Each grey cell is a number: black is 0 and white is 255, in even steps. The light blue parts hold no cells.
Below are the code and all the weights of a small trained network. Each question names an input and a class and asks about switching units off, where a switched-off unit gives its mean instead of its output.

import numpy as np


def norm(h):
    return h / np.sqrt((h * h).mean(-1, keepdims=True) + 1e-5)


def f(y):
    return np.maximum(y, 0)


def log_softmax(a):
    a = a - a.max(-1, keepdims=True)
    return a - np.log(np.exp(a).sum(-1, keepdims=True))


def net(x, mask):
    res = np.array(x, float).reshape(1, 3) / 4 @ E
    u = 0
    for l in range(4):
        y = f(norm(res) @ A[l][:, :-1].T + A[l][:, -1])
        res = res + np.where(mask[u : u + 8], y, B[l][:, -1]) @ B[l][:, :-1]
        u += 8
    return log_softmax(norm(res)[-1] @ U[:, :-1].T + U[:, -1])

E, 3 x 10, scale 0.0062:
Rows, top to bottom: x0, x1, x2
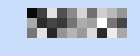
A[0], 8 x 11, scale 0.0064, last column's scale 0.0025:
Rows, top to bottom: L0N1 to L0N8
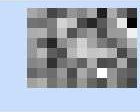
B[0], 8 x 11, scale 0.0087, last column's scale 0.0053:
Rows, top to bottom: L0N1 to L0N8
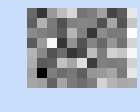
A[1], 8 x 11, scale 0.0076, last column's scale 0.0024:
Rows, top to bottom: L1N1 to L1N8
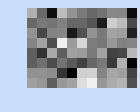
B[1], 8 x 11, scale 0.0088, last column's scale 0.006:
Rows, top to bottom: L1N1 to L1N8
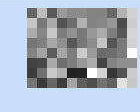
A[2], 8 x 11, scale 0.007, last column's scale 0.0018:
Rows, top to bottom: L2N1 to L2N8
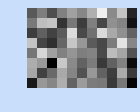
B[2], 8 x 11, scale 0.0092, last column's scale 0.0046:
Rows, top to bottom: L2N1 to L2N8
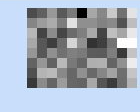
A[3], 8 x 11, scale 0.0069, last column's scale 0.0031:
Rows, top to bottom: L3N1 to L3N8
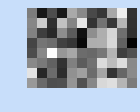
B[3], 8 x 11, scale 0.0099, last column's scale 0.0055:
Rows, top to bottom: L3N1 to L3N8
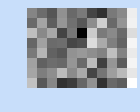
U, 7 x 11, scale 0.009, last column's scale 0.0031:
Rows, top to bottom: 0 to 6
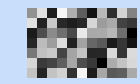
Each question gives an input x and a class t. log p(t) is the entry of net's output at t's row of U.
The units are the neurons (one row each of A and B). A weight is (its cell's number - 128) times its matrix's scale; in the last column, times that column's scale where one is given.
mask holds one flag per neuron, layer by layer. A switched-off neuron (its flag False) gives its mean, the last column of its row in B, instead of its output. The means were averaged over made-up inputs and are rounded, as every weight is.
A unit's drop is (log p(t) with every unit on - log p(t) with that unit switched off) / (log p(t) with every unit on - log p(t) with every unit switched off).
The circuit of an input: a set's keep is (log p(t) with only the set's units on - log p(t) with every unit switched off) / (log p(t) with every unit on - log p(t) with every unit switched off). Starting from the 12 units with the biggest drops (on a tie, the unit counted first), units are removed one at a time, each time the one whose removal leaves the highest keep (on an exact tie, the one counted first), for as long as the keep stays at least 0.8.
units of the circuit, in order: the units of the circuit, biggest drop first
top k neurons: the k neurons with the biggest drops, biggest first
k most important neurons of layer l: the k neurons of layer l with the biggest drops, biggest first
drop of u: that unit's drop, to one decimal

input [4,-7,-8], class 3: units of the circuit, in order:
[L0N5, L2N8, L1N5]
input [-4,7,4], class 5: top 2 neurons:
[L0N1, L0N6]
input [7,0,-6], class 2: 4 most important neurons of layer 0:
[L0N5, L0N6, L0N3, L0N1]
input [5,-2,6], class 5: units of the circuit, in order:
[L1N8]
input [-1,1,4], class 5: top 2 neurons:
[L2N4, L1N7]
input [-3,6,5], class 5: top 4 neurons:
[L0N1, L0N6, L2N4, L1N8]
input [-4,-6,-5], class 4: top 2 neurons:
[L0N2, L1N8]
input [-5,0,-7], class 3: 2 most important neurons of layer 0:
[L0N5, L0N7]
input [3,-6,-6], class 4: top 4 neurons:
[L0N1, L0N2, L0N6, L1N7]
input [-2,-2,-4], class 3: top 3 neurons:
[L0N5, L2N8, L0N4]
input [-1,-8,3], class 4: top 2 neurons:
[L0N2, L1N2]
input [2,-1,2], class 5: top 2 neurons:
[L0N4, L1N8]
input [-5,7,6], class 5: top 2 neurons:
[L2N4, L0N1]
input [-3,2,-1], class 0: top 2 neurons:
[L0N5, L1N7]
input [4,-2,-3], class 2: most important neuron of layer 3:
[L3N1]
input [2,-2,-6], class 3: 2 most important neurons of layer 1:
[L1N5, L1N2]
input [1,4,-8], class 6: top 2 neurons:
[L0N5, L1N5]
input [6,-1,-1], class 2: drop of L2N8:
0.2
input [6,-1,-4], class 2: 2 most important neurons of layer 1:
[L1N5, L1N2]
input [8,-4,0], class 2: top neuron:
[L0N3]
